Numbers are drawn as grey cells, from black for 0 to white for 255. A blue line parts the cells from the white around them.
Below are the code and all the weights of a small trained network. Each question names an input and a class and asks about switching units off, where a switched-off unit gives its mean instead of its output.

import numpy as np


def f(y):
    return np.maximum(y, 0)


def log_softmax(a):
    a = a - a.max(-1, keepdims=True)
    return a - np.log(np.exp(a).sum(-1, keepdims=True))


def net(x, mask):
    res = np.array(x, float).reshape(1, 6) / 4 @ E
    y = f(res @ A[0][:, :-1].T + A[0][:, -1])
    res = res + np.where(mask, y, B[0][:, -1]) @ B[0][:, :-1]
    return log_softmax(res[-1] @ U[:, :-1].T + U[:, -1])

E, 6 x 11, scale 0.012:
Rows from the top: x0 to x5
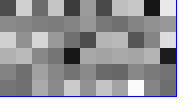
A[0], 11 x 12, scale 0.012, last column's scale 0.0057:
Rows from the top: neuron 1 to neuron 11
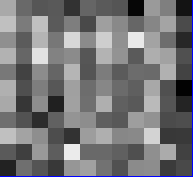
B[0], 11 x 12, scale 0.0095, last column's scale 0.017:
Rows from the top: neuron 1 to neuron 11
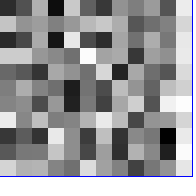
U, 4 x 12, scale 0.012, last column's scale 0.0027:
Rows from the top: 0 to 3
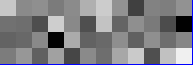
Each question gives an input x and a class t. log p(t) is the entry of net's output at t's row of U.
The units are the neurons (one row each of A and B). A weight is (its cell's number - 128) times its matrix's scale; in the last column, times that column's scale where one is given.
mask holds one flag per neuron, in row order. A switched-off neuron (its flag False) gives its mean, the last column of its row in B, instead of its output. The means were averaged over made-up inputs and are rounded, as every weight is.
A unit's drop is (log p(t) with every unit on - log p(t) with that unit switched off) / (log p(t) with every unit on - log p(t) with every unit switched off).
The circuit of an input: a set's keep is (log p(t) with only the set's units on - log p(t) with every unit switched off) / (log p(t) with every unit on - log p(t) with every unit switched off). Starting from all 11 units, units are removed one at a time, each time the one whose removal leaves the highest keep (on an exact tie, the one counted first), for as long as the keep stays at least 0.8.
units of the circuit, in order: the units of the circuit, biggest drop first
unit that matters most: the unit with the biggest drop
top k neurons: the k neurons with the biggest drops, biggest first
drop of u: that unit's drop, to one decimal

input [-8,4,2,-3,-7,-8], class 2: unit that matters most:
neuron 1
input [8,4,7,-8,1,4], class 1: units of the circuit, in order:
neuron 7; neuron 5
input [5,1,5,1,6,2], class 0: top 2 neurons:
neuron 7; neuron 6
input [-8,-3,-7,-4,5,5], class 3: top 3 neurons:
neuron 7; neuron 6; neuron 4
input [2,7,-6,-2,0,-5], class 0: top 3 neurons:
neuron 3; neuron 8; neuron 11
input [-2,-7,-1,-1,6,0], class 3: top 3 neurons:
neuron 9; neuron 4; neuron 2
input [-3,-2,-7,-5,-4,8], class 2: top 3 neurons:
neuron 3; neuron 4; neuron 2
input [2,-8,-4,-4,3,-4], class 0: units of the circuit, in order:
neuron 9; neuron 3; neuron 7
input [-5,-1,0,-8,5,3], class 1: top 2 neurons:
neuron 10; neuron 5
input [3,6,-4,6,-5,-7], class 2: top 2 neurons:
neuron 1; neuron 10
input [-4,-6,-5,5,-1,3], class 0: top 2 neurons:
neuron 11; neuron 8
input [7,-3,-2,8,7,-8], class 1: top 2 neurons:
neuron 9; neuron 3
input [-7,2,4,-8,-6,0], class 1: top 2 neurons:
neuron 10; neuron 5
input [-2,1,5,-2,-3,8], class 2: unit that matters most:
neuron 3
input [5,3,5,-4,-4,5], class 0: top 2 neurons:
neuron 7; neuron 1
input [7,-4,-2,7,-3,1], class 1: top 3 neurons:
neuron 7; neuron 6; neuron 9
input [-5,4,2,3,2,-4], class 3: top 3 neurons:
neuron 7; neuron 3; neuron 6
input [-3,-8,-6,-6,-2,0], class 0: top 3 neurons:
neuron 11; neuron 8; neuron 9
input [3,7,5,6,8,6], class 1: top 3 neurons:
neuron 9; neuron 1; neuron 11
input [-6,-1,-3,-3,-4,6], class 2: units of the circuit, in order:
neuron 3
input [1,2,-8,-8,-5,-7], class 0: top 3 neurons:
neuron 11; neuron 8; neuron 9
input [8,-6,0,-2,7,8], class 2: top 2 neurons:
neuron 3; neuron 7
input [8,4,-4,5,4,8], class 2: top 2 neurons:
neuron 3; neuron 7
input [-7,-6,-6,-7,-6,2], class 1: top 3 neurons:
neuron 10; neuron 5; neuron 4
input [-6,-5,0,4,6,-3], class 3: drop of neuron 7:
0.9
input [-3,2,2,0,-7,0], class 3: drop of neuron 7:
0.3
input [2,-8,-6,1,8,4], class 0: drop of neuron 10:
0.0
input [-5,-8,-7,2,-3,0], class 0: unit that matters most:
neuron 8
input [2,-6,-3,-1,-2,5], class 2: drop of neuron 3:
0.1
